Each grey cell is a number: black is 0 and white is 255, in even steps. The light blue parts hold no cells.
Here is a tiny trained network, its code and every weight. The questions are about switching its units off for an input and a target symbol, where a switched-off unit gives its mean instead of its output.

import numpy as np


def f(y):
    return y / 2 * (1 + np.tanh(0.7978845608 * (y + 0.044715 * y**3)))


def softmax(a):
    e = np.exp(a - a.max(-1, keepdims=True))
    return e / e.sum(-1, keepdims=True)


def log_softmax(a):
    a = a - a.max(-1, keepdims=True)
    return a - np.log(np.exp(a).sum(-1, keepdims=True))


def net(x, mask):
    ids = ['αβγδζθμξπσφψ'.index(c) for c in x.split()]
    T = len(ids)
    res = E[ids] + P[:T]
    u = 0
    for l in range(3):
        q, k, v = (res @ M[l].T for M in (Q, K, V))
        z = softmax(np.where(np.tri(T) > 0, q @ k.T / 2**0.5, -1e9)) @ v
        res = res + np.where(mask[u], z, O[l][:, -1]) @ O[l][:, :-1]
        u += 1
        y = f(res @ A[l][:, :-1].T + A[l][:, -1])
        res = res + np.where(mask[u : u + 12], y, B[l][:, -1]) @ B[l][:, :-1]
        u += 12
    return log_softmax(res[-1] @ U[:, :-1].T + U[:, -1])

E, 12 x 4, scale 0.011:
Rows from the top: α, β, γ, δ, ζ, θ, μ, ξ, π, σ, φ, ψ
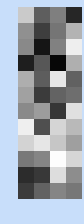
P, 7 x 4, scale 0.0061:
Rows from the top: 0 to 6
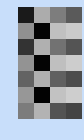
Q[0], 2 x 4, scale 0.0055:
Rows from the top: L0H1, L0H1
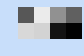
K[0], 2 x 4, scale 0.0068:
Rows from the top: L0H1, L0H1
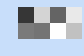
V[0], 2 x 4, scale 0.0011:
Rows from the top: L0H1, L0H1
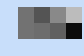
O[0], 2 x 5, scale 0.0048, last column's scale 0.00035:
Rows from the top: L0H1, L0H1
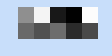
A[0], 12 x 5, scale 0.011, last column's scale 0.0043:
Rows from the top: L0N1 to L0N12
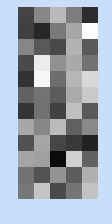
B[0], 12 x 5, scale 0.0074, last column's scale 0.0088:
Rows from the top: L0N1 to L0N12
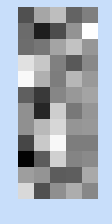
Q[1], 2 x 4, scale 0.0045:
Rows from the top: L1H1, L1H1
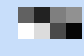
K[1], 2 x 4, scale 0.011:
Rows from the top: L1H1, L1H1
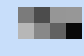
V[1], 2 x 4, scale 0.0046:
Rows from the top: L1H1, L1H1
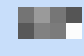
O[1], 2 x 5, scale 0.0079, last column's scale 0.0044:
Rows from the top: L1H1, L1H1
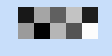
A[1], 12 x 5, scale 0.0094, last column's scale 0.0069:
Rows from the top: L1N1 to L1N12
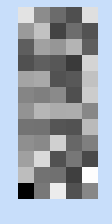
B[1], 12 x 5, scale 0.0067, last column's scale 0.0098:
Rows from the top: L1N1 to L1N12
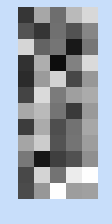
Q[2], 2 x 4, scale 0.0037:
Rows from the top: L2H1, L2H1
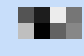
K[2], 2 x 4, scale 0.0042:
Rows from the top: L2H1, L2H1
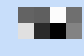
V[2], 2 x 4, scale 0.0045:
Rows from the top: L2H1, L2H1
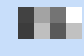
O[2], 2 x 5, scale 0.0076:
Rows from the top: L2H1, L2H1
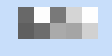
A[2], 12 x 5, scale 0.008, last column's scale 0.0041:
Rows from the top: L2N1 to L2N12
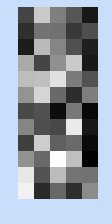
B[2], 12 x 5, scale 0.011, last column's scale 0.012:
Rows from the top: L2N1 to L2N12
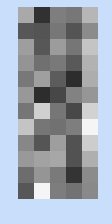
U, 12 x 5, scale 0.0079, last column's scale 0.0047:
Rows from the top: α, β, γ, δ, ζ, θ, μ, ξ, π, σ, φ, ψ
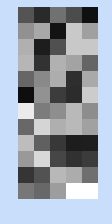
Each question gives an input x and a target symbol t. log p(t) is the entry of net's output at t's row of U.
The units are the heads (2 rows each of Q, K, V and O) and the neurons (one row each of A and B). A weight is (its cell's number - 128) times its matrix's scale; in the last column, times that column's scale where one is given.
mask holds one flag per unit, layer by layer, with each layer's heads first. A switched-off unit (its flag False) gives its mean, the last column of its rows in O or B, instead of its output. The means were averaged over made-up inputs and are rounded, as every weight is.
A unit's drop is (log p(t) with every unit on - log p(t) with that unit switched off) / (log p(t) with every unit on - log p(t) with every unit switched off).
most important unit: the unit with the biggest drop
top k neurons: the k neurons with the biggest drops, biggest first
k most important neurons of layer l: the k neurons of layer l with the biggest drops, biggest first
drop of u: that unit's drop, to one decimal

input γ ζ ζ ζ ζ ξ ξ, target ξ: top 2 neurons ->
(L1N4, L2N8)
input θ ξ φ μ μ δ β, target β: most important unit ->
L1N5
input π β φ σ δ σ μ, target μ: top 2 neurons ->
(L0N5, L0N12)
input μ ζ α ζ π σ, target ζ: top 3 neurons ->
(L1N4, L2N10, L1N12)
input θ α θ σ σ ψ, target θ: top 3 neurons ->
(L1N4, L0N2, L2N7)
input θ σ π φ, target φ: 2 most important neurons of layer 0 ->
(L0N1, L0N5)
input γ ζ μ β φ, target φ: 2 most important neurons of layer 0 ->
(L0N1, L0N12)
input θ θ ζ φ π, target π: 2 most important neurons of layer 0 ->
(L0N2, L0N4)
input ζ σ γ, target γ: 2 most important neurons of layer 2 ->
(L2N8, L2N5)
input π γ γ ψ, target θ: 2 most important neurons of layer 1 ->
(L1N4, L1N8)
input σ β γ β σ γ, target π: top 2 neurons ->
(L1N1, L0N2)
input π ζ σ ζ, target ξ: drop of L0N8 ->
0.3
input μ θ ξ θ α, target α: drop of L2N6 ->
0.1
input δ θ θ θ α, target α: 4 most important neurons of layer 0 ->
(L0N2, L0N3, L0N6, L0N7)
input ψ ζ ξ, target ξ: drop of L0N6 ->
0.0
